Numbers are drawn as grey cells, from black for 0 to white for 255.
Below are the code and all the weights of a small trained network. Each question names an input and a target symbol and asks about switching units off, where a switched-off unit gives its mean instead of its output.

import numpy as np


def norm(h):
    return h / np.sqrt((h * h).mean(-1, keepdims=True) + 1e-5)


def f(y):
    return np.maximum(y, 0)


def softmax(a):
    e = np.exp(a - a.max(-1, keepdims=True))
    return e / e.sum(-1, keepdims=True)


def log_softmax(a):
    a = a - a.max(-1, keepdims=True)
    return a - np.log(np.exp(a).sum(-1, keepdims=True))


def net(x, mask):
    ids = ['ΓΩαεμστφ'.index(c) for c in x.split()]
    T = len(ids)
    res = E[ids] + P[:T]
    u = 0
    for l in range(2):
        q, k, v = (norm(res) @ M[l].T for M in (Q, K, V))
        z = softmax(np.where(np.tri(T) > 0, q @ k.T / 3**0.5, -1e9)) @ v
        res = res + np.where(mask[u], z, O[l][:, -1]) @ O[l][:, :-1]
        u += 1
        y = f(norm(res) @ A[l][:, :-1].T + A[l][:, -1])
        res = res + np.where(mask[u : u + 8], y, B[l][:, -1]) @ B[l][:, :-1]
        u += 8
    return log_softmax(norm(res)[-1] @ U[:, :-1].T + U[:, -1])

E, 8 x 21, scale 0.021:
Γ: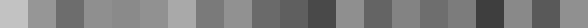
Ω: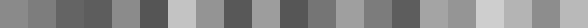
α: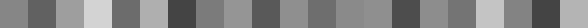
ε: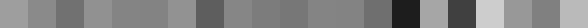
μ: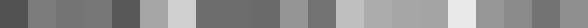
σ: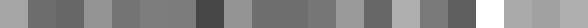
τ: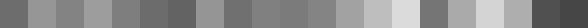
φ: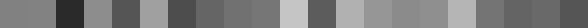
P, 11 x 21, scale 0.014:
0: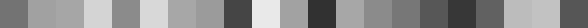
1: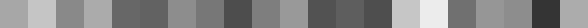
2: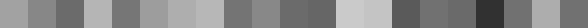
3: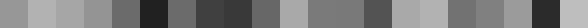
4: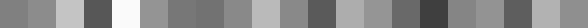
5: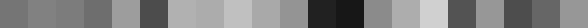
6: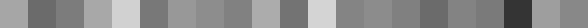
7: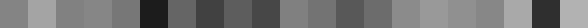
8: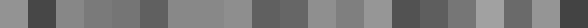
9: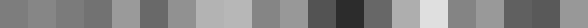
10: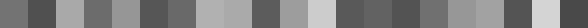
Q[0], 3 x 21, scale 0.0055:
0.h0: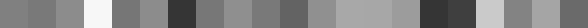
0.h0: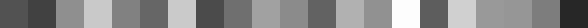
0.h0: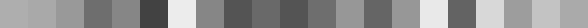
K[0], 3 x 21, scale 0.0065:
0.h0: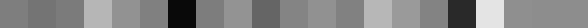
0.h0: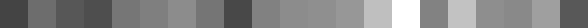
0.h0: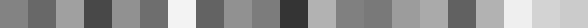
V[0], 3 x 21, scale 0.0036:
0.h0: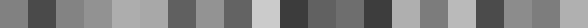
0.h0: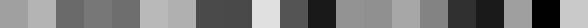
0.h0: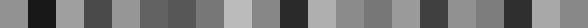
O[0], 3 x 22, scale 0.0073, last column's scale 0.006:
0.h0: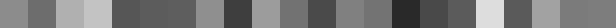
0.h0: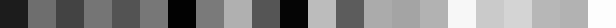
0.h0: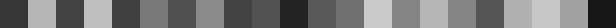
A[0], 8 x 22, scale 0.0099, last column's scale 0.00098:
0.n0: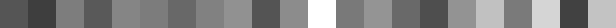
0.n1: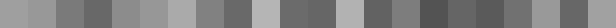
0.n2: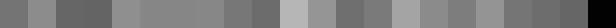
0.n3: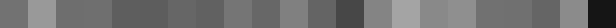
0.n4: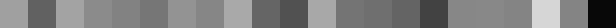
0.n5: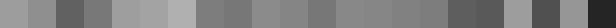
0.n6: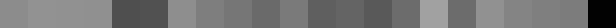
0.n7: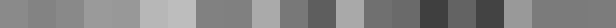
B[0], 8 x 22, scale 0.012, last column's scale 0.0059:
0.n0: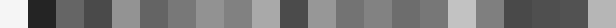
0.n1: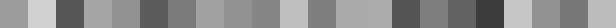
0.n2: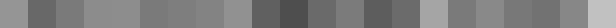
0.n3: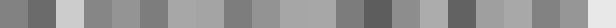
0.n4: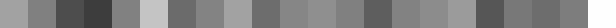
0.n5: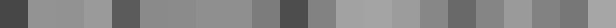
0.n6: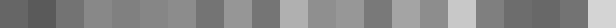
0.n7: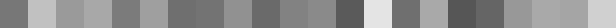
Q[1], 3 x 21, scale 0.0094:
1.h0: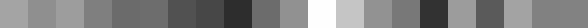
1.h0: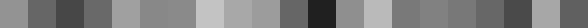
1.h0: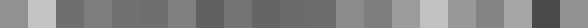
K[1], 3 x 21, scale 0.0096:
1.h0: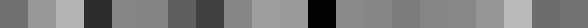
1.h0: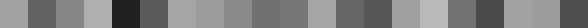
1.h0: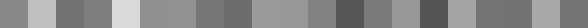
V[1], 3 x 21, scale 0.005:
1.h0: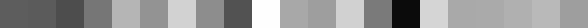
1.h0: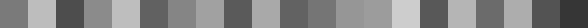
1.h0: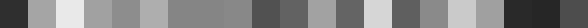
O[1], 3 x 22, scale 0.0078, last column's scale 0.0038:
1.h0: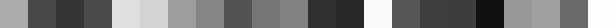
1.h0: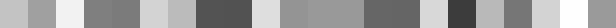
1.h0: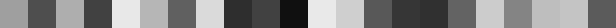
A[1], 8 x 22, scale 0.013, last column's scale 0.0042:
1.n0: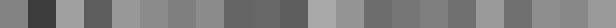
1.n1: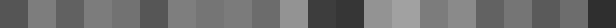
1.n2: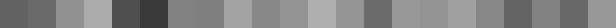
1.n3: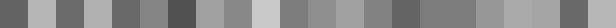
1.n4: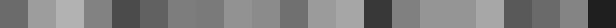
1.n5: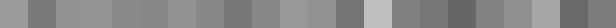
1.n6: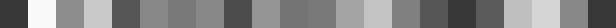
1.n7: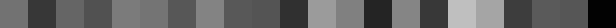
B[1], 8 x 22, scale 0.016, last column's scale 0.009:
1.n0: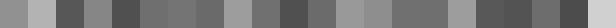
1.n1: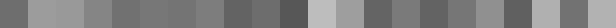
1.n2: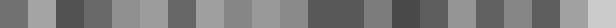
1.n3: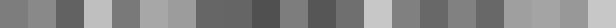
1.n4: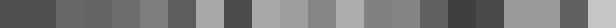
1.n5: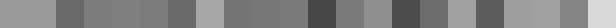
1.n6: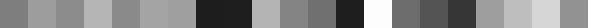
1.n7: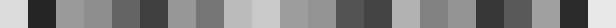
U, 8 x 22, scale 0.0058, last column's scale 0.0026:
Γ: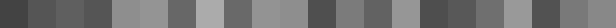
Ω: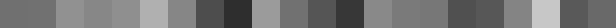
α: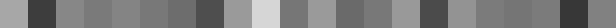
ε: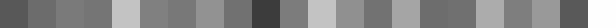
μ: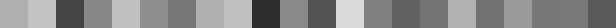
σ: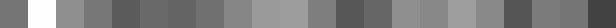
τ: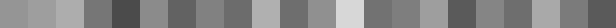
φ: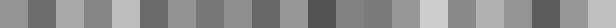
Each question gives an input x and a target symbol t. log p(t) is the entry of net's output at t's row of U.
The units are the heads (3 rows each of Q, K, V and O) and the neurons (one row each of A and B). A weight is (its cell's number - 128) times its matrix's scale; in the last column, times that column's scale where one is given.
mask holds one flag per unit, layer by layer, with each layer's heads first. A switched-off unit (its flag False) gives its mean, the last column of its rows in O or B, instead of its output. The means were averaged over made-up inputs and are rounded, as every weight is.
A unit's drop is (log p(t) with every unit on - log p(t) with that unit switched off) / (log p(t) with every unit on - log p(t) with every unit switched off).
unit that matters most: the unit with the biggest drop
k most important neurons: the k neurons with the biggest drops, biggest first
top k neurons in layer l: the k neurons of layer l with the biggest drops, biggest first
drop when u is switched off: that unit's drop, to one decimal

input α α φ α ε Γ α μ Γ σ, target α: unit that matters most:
1.h0
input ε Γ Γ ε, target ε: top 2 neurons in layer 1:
1.n1; 1.n6
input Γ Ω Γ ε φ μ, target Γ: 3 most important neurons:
1.n4; 1.n2; 1.n6
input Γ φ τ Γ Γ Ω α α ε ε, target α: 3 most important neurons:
1.n7; 0.n1; 0.n7
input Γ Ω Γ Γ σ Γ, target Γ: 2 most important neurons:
1.n4; 0.n3
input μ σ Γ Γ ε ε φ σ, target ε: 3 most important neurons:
1.n1; 1.n6; 1.n7
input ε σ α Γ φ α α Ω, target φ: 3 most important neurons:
0.n1; 1.n6; 1.n7
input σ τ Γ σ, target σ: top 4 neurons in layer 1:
1.n1; 1.n6; 1.n2; 1.n7
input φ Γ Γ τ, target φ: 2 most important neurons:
0.n3; 1.n6
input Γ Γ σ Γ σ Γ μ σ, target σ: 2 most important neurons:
1.n1; 1.n6
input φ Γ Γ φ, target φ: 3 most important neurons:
0.n3; 1.n6; 1.n7
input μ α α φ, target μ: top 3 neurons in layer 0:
0.n3; 0.n0; 0.n7
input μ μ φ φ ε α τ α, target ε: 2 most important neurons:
1.n1; 1.n6
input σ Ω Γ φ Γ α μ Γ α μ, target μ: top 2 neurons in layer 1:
1.n6; 1.n0
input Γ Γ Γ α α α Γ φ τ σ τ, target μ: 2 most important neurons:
0.n0; 1.n6
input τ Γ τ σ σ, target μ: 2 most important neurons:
1.n6; 1.n7
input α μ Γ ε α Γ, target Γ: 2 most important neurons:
1.n4; 0.n7
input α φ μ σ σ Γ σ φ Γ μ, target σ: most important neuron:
1.n1
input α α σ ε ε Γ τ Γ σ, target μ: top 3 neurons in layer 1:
1.n6; 1.n7; 1.n4
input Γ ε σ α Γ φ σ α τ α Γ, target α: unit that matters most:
1.n7
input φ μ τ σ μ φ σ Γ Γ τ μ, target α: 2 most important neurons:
0.n0; 1.n7
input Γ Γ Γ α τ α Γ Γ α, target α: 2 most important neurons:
1.n7; 0.n1
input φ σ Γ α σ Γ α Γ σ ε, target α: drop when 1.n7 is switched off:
0.7
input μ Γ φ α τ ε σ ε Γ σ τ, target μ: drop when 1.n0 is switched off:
0.0
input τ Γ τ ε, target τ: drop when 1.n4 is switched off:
0.1
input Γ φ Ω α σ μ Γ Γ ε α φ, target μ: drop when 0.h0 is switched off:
1.4
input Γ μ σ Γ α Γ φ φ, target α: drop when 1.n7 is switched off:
1.1
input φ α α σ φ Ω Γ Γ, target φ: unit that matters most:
0.n3
